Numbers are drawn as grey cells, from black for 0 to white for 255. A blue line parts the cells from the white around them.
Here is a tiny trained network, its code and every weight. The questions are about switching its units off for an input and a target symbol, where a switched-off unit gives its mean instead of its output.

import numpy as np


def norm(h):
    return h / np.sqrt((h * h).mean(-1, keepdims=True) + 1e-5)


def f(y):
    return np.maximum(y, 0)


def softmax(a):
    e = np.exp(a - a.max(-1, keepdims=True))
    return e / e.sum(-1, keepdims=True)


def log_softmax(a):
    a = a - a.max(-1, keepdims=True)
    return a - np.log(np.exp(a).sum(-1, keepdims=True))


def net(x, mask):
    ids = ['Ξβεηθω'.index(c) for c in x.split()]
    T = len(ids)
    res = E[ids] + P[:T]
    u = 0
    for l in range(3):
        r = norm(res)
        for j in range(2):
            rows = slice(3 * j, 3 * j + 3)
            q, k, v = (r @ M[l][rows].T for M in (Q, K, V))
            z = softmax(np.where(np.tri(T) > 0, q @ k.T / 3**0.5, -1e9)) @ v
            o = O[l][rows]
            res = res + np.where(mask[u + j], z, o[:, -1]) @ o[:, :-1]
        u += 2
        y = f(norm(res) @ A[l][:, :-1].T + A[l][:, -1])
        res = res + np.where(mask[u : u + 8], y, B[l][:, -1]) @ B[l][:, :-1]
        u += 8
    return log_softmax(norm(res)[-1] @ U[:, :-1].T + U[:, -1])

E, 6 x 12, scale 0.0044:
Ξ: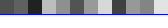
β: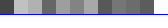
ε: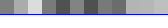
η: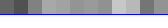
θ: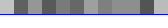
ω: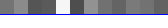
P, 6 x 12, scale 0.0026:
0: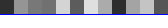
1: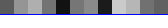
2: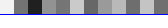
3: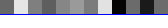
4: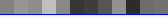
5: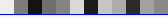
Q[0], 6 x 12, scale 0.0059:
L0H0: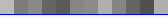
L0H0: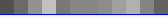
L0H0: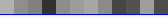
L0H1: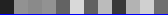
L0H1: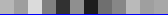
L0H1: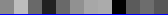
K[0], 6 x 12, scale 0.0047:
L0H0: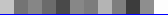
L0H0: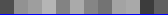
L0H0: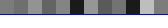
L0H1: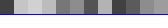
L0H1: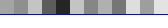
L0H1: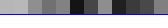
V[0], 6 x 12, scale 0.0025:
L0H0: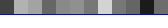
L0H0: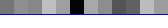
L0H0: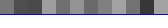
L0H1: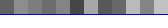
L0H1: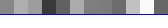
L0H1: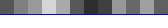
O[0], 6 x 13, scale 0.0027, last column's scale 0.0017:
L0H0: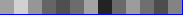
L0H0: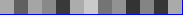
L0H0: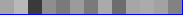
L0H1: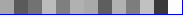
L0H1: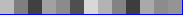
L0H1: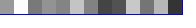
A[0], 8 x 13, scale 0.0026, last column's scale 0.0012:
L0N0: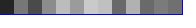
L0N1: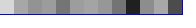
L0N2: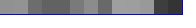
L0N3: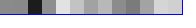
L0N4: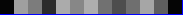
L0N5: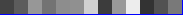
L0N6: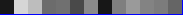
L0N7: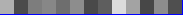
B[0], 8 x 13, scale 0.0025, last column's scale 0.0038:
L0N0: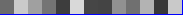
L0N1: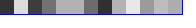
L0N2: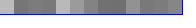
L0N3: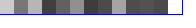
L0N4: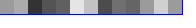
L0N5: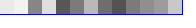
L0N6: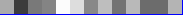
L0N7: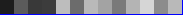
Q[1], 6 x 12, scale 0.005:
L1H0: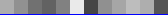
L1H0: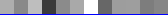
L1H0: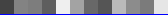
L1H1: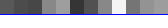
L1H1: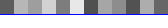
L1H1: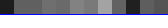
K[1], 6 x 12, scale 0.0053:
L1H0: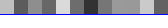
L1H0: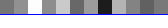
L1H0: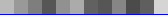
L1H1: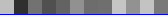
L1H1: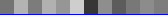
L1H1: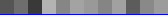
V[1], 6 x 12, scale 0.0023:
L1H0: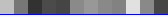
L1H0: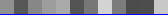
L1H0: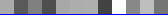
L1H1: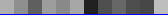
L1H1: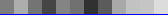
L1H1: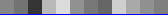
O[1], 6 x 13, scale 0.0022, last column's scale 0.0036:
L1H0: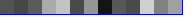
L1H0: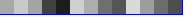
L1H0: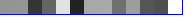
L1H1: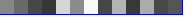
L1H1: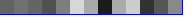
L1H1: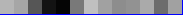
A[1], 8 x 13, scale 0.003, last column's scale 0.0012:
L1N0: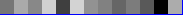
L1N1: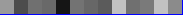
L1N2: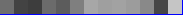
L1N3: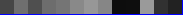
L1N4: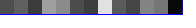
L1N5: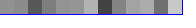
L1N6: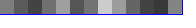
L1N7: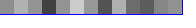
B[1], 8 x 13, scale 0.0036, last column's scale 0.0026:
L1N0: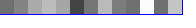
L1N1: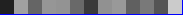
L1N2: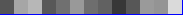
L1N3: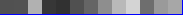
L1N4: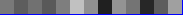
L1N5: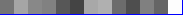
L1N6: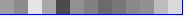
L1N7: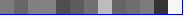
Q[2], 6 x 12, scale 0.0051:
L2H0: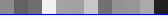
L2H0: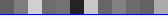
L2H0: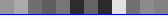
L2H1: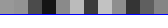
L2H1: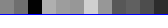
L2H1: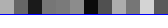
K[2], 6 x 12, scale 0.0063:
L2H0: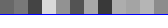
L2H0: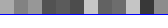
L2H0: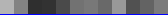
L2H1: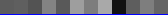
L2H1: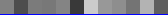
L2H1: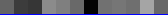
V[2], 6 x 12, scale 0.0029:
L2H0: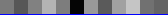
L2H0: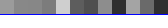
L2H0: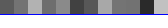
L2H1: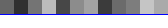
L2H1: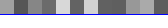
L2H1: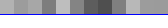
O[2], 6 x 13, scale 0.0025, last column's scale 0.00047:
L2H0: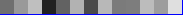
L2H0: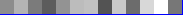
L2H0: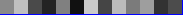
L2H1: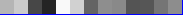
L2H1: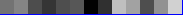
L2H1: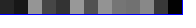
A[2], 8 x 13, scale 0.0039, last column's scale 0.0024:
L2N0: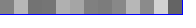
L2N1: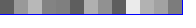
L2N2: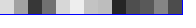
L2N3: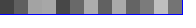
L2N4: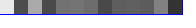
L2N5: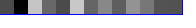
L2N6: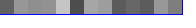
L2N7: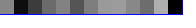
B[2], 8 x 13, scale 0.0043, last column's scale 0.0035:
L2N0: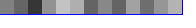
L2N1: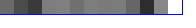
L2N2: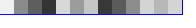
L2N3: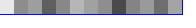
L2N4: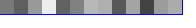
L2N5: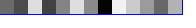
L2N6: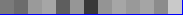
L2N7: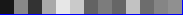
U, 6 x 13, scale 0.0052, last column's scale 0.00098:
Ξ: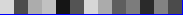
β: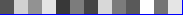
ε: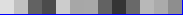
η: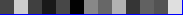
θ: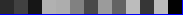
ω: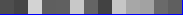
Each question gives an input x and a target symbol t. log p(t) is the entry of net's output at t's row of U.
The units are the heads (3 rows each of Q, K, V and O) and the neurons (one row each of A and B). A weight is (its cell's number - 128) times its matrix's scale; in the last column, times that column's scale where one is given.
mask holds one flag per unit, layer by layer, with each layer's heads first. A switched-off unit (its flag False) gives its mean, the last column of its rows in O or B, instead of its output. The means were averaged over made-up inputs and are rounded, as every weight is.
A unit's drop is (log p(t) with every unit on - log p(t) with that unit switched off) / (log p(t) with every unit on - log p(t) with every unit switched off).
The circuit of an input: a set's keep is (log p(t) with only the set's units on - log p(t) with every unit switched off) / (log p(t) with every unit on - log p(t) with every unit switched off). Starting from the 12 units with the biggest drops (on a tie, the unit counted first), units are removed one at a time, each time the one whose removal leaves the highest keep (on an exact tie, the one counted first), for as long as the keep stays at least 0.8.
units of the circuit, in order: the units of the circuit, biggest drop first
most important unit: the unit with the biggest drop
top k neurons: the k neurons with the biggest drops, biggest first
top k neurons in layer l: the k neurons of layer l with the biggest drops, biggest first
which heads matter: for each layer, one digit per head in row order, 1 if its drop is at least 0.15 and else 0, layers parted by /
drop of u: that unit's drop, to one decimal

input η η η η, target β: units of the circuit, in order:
[L0N0 L1N0]
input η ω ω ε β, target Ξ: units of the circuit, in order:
[L2H1 L1H0 L1N7 L0N6]
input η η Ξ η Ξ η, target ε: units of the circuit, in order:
[L2H1 L2N2]
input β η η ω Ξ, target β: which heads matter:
00 / 10 / 00
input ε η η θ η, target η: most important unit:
L1H1
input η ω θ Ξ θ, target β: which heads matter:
01 / 10 / 01
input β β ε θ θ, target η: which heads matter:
00 / 00 / 10
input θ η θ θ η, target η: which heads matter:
11 / 01 / 00
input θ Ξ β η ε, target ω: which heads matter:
00 / 00 / 01
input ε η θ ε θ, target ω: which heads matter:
01 / 11 / 01
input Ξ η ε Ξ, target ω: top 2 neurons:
[L1N3 L2N5]
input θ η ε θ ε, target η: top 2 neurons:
[L0N5 L2N2]
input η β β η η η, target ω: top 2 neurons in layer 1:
[L1N6 L1N2]
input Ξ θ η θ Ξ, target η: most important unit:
L1N4
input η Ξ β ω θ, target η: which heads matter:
00 / 01 / 10
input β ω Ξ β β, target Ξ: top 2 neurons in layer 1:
[L1N7 L1N1]
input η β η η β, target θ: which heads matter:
11 / 00 / 01
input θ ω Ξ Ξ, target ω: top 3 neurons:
[L1N3 L2N5 L1N4]
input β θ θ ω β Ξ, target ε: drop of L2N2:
0.2
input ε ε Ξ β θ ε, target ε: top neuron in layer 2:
[L2N2]
